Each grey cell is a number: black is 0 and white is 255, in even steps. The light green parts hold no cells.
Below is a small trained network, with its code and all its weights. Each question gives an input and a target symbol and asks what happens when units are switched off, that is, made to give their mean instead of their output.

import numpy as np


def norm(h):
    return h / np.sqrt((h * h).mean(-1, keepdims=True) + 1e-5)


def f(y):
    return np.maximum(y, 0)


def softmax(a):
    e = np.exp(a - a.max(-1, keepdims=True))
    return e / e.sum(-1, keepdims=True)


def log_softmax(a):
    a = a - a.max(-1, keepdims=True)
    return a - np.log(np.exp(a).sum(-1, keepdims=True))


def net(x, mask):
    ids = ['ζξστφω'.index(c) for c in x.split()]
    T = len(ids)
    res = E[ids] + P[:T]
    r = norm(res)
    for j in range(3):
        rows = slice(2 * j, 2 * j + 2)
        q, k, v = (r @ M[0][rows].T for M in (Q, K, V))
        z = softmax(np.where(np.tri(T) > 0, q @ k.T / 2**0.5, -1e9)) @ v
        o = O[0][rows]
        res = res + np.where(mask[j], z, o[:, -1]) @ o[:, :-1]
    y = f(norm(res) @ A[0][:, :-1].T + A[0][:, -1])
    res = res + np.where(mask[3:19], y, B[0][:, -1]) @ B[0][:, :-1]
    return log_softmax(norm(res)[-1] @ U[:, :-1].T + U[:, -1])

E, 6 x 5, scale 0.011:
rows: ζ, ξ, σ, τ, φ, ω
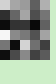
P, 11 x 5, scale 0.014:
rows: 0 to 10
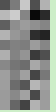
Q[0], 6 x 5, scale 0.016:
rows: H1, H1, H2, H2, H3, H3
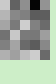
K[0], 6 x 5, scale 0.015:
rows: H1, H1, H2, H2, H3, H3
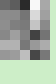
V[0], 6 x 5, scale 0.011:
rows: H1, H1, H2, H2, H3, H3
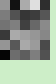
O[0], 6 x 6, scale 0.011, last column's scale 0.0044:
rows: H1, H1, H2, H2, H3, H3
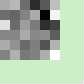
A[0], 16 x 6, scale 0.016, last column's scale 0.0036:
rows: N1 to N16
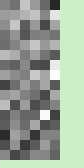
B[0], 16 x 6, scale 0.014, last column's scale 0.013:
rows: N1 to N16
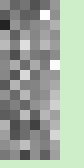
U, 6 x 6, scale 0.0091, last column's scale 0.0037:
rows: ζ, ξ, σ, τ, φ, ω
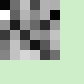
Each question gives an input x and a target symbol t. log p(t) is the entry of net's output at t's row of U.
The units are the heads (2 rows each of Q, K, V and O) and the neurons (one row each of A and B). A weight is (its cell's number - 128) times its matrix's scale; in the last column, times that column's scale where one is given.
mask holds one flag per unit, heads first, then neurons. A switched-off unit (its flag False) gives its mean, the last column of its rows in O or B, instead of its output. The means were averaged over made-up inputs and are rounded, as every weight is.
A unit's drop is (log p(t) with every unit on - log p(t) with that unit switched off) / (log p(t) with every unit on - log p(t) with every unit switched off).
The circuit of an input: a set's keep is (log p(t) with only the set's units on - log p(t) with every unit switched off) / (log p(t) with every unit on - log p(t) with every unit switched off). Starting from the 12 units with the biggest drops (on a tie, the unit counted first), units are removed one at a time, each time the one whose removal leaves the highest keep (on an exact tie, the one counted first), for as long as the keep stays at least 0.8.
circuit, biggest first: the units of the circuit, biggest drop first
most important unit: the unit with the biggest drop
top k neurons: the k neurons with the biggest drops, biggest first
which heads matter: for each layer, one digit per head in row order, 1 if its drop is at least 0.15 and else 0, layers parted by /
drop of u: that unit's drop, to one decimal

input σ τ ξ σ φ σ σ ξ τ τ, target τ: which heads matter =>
101
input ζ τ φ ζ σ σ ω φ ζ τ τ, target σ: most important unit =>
H3
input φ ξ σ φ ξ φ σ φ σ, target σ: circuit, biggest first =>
[H1 N11]
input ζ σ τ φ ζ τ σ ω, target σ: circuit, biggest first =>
[H1 N13]
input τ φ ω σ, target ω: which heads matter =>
001
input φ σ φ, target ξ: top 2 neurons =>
[N5 N3]
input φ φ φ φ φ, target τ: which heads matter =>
111
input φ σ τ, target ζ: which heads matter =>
100
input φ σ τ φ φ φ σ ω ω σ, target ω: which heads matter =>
101
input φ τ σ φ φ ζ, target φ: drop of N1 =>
0.0
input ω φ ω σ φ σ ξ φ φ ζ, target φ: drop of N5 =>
0.1
